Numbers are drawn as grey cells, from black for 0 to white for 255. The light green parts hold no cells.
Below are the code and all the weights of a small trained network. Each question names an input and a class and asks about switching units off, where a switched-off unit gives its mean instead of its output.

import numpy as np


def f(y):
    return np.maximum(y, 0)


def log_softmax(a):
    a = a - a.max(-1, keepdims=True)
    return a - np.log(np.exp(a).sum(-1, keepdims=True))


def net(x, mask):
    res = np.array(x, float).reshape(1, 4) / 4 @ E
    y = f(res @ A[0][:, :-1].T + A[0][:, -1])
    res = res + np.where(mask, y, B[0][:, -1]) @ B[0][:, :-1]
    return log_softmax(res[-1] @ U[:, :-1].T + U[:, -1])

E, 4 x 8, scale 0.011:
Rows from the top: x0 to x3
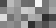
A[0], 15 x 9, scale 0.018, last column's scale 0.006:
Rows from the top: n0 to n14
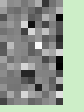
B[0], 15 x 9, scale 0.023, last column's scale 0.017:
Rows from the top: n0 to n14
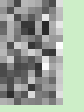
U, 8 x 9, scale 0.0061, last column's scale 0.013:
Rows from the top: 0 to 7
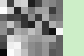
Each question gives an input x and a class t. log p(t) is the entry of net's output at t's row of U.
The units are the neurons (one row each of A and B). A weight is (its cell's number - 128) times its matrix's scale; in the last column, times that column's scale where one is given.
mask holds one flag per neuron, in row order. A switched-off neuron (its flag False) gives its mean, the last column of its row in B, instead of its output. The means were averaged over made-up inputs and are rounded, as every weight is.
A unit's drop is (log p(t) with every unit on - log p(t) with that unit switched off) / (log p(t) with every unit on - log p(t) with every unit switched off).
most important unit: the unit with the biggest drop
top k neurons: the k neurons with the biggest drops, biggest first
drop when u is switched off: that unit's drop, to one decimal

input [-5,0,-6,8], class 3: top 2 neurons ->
[n3 n6]
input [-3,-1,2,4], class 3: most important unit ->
n6
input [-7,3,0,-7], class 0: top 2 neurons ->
[n12 n3]
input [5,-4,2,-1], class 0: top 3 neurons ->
[n6 n13 n7]
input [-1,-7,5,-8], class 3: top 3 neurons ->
[n4 n13 n9]
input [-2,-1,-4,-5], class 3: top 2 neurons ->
[n4 n0]
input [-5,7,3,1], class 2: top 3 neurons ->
[n6 n9 n13]
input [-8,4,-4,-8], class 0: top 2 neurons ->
[n12 n3]
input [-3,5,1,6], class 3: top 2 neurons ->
[n3 n10]
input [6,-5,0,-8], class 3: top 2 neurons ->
[n4 n12]
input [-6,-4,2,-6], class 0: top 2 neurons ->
[n3 n12]
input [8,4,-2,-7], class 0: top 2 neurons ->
[n6 n3]
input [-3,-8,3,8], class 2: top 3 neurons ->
[n10 n11 n4]
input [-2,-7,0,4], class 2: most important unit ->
n10
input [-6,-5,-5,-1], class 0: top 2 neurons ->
[n12 n13]
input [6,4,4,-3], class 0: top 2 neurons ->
[n6 n7]
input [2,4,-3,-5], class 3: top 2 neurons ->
[n4 n10]
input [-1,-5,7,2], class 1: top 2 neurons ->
[n0 n8]
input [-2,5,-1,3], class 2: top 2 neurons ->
[n9 n6]
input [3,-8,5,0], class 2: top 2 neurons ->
[n10 n11]
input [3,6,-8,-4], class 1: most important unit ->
n7
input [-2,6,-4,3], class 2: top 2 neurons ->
[n9 n13]
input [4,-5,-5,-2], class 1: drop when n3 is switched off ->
0.1
